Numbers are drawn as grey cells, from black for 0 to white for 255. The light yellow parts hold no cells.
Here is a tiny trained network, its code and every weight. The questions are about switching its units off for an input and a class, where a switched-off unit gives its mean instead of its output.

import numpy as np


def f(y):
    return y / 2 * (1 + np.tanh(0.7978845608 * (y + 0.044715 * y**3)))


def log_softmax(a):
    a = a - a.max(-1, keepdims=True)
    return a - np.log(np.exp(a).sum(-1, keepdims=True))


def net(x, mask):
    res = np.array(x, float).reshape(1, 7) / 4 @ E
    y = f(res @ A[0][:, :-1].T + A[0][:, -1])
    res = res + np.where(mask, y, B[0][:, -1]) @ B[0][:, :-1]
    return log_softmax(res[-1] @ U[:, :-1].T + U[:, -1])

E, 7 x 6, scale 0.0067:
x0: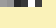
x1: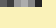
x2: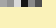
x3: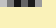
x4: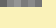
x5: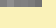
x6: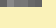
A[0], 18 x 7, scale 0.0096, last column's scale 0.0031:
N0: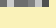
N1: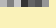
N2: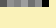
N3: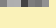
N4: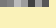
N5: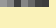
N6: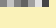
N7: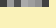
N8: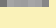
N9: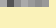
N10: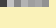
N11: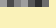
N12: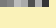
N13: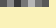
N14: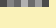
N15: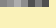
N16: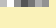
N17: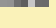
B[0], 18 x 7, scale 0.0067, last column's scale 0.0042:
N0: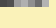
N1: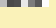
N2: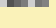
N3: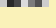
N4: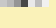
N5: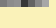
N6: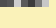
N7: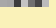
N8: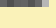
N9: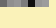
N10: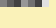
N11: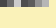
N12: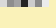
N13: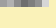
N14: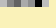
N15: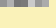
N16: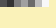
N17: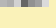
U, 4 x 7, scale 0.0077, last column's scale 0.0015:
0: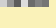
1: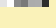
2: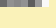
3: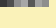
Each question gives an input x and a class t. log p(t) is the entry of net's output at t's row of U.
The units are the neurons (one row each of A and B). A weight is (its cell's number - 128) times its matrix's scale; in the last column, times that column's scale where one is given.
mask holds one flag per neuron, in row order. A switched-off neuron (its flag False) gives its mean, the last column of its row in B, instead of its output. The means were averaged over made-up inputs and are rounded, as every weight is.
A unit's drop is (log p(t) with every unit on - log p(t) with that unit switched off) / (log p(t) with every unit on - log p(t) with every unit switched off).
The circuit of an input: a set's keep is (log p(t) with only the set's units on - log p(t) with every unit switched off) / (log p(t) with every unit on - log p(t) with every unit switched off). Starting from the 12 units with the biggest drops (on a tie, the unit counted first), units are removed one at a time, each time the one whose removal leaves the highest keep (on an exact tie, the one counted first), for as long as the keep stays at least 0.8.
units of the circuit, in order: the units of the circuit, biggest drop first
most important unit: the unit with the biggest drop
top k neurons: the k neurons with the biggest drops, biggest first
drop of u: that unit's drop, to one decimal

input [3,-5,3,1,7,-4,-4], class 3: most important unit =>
N16
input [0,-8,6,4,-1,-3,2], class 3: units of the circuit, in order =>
(N16; N6)
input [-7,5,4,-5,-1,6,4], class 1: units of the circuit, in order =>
(N4; N12)
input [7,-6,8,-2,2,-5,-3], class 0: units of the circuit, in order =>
(N3; N1)
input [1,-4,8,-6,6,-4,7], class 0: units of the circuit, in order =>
(N3; N1)
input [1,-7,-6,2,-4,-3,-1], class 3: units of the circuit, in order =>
(N6; N0; N16)
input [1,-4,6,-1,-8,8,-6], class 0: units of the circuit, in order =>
(N1; N3)
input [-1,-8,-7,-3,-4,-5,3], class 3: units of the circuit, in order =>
(N6; N0)
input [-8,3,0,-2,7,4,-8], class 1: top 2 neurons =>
(N4; N12)
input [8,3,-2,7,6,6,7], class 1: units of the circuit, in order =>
(N13; N17; N5)
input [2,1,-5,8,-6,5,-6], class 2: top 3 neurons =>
(N1; N5; N3)
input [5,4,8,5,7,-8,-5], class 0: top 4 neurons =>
(N1; N3; N4; N12)
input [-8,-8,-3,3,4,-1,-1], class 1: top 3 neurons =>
(N4; N12; N15)
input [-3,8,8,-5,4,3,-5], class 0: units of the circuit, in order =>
(N1)
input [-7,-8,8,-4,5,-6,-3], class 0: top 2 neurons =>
(N3; N1)
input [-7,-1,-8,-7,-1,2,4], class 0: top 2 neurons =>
(N10; N14)
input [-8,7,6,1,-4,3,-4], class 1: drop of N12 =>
0.2
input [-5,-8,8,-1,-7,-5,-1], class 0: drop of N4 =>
0.1
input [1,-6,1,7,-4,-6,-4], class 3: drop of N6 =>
0.1
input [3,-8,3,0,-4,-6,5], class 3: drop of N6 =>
0.1
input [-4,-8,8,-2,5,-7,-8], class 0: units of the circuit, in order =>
(N3)
